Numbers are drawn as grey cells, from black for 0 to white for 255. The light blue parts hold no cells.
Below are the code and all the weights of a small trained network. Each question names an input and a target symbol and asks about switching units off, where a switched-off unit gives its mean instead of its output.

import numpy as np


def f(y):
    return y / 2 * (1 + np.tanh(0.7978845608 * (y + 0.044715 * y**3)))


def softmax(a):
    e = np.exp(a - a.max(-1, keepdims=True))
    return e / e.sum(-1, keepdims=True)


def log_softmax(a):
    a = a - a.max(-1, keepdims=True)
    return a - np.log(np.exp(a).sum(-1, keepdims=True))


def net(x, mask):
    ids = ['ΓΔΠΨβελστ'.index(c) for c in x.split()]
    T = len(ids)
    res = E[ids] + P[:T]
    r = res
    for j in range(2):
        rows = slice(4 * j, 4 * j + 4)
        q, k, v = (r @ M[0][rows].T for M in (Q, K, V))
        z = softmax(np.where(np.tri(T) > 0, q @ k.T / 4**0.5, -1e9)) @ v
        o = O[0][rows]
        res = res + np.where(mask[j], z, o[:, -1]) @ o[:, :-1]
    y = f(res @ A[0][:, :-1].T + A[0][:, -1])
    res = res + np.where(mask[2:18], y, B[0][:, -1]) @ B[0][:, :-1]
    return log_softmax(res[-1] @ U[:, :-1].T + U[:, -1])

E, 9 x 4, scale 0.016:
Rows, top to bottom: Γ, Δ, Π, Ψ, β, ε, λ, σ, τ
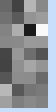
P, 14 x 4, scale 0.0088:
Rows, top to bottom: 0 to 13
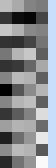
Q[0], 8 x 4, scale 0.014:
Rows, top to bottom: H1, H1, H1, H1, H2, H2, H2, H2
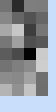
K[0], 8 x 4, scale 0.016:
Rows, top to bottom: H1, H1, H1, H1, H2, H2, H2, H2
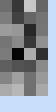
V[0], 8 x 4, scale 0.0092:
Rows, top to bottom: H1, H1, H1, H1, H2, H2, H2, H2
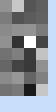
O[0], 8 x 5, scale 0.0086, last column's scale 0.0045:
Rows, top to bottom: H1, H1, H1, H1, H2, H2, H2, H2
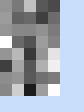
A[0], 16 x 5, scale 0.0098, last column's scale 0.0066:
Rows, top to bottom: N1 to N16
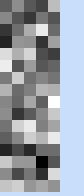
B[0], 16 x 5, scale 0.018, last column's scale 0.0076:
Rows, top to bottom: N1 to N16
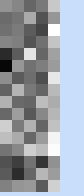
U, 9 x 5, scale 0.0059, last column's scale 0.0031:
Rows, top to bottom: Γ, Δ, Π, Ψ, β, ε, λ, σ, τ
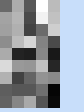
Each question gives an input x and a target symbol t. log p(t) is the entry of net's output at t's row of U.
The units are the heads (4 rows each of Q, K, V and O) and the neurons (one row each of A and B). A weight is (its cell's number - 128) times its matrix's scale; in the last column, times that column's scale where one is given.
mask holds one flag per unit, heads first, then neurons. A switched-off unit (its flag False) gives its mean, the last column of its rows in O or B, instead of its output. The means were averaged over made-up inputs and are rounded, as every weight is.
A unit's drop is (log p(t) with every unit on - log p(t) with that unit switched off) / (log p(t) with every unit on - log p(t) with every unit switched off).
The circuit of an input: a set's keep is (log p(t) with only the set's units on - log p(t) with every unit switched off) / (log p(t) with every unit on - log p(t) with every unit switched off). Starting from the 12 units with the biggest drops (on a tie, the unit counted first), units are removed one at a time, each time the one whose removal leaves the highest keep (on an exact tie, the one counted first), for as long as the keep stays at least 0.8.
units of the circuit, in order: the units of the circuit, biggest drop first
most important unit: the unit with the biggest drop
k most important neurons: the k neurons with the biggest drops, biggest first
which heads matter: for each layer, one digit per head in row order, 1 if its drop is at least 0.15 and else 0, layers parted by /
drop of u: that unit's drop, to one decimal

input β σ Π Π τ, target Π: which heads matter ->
01
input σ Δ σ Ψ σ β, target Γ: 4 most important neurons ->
(N13; N11; N16; N3)
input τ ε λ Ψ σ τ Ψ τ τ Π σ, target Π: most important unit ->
H2
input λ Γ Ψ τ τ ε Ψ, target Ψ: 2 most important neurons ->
(N5; N11)
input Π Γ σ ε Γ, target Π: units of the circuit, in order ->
(H2; H1; N13; N16)
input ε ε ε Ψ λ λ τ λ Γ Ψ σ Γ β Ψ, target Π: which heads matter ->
00
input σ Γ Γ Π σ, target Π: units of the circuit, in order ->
(H2; N7; N16)
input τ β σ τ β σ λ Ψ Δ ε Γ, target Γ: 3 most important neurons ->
(N6; N7; N3)
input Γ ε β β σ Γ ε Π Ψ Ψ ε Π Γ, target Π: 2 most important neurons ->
(N7; N16)
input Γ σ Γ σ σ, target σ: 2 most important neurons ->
(N6; N14)
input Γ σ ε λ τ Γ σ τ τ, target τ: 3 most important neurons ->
(N5; N6; N14)
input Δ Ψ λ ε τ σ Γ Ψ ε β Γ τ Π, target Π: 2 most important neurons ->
(N3; N4)
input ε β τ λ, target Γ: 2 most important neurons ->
(N13; N11)
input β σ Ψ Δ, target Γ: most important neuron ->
(N13)
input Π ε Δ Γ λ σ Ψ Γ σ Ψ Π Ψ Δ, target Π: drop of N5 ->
0.1
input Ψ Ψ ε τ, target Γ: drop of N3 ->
0.2
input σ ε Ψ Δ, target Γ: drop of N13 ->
0.4
